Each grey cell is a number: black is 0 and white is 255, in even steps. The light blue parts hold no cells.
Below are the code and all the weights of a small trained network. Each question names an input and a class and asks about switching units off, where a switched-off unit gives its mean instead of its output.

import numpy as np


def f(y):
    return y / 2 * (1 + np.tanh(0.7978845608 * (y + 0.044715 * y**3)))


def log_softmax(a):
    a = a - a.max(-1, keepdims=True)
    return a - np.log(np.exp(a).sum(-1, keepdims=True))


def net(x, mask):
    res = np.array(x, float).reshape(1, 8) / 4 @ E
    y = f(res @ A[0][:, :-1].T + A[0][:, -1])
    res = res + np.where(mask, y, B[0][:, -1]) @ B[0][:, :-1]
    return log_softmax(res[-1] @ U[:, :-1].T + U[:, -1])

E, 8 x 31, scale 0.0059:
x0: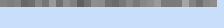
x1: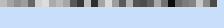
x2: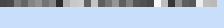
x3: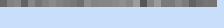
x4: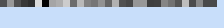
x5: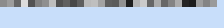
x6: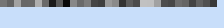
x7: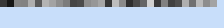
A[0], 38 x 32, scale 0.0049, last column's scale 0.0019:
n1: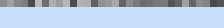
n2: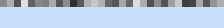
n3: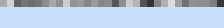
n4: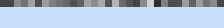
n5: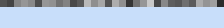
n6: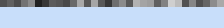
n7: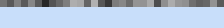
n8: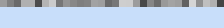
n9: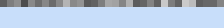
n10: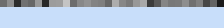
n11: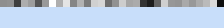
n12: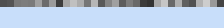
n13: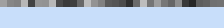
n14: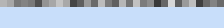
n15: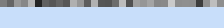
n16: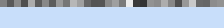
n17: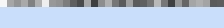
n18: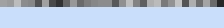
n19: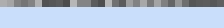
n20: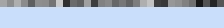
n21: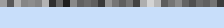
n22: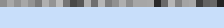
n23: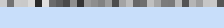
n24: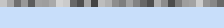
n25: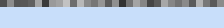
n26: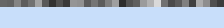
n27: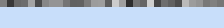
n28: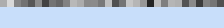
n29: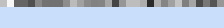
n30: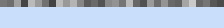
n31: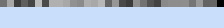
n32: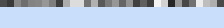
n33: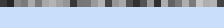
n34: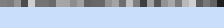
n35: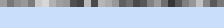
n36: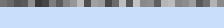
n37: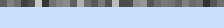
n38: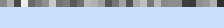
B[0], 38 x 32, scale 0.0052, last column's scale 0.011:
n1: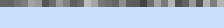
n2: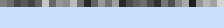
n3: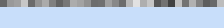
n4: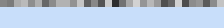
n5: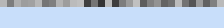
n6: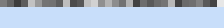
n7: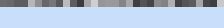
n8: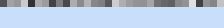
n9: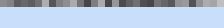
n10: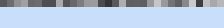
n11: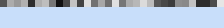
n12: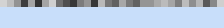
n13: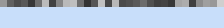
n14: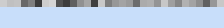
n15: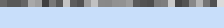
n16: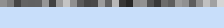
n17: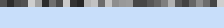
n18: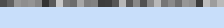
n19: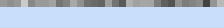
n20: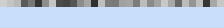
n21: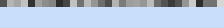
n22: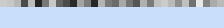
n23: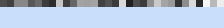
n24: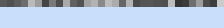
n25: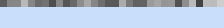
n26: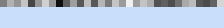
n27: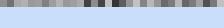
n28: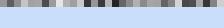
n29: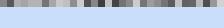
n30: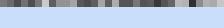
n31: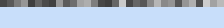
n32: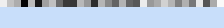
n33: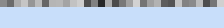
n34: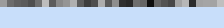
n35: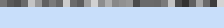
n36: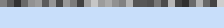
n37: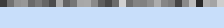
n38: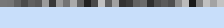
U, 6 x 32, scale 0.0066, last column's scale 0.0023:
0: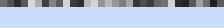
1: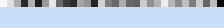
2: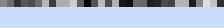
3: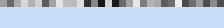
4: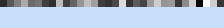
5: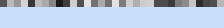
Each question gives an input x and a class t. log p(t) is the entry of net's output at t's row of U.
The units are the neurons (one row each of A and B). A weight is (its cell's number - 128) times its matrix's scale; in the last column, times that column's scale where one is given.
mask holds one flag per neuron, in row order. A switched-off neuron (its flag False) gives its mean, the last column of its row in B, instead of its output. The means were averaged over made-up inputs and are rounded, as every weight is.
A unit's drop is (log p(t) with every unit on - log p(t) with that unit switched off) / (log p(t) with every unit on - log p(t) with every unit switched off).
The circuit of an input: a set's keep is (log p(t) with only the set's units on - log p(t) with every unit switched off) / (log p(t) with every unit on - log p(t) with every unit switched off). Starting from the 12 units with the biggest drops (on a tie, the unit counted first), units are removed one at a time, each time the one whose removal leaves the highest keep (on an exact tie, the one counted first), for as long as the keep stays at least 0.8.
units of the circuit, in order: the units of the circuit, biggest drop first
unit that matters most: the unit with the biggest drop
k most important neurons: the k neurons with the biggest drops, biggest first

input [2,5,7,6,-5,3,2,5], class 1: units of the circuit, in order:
(n32)
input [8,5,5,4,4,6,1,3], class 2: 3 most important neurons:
(n13 n38 n2)
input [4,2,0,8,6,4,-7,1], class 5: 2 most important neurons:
(n11 n23)
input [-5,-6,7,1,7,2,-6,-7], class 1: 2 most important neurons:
(n12 n32)
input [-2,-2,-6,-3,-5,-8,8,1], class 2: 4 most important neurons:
(n16 n34 n30 n11)
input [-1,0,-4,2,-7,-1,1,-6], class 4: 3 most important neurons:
(n23 n18 n33)
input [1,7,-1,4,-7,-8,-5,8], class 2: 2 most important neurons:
(n16 n34)
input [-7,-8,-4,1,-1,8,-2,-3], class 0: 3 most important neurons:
(n6 n15 n36)
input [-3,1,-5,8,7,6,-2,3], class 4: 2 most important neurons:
(n31 n10)
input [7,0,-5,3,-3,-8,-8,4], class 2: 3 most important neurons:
(n34 n16 n9)
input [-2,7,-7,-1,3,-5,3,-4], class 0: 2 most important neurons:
(n17 n24)
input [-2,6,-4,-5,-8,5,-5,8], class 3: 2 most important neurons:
(n33 n5)
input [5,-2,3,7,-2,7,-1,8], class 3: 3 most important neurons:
(n33 n5 n4)
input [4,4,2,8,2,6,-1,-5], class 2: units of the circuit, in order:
(n2)
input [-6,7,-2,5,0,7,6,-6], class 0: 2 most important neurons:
(n17 n35)
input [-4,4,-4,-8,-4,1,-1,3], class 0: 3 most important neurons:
(n17 n32 n35)
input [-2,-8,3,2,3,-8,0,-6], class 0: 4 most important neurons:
(n7 n36 n6 n15)
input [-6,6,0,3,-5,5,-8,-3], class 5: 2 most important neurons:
(n11 n8)
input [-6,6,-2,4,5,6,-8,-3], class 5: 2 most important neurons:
(n11 n3)
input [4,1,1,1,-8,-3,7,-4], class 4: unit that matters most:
n23
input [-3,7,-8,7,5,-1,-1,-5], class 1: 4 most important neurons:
(n20 n22 n14 n6)
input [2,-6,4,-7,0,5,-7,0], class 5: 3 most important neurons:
(n11 n8 n3)
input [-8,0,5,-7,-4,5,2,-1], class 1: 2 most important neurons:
(n32 n12)
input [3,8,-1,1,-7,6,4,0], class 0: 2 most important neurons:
(n17 n35)
